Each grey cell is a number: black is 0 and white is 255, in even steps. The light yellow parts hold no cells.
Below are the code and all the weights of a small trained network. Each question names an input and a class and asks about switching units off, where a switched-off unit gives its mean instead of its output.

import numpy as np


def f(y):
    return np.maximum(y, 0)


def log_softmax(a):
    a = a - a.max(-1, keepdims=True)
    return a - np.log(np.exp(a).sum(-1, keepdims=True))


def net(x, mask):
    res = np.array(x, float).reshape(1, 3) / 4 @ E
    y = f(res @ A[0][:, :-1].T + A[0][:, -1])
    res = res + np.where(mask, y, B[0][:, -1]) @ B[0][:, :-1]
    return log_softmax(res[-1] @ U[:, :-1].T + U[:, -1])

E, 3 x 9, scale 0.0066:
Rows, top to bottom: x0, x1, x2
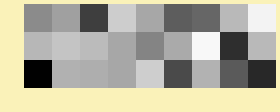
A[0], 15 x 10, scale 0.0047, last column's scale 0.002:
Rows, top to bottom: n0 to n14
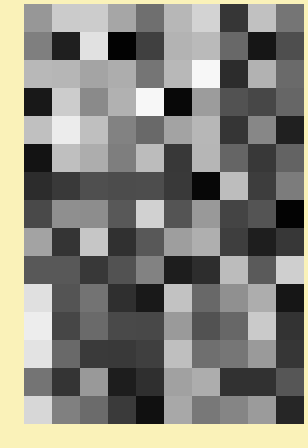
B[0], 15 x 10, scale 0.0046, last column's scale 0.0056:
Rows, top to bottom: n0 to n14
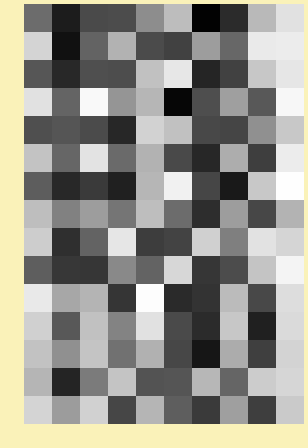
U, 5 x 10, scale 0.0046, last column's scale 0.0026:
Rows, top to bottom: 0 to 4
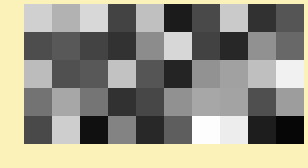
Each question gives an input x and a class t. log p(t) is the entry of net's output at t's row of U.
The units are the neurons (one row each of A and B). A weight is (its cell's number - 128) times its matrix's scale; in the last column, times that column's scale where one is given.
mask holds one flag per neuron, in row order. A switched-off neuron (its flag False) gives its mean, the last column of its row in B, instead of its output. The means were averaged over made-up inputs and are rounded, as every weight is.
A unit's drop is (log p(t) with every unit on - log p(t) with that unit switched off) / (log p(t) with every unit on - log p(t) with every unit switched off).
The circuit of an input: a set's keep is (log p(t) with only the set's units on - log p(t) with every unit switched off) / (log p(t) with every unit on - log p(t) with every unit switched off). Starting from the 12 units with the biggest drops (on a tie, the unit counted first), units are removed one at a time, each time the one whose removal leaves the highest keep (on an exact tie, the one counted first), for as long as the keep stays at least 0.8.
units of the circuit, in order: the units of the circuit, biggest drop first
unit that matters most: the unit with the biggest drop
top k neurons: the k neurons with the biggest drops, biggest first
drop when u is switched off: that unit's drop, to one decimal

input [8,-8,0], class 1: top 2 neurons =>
(n6 n9)
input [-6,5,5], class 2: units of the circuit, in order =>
(n8 n1)
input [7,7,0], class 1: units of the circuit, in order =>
(n2 n0)
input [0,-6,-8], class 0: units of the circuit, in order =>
(n10 n11)
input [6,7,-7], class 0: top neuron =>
(n11)
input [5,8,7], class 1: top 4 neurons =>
(n2 n0 n4 n10)
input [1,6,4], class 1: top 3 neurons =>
(n2 n0 n4)
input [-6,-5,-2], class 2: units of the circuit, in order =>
(n1 n8)
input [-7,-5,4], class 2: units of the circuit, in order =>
(n1 n8 n13)
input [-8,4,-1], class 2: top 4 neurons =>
(n8 n1 n13 n6)
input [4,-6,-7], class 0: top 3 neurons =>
(n10 n11 n12)
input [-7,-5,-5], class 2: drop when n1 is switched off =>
0.5
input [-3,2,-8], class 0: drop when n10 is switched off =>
0.1
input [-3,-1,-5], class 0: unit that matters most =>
n10
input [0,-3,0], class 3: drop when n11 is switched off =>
0.0
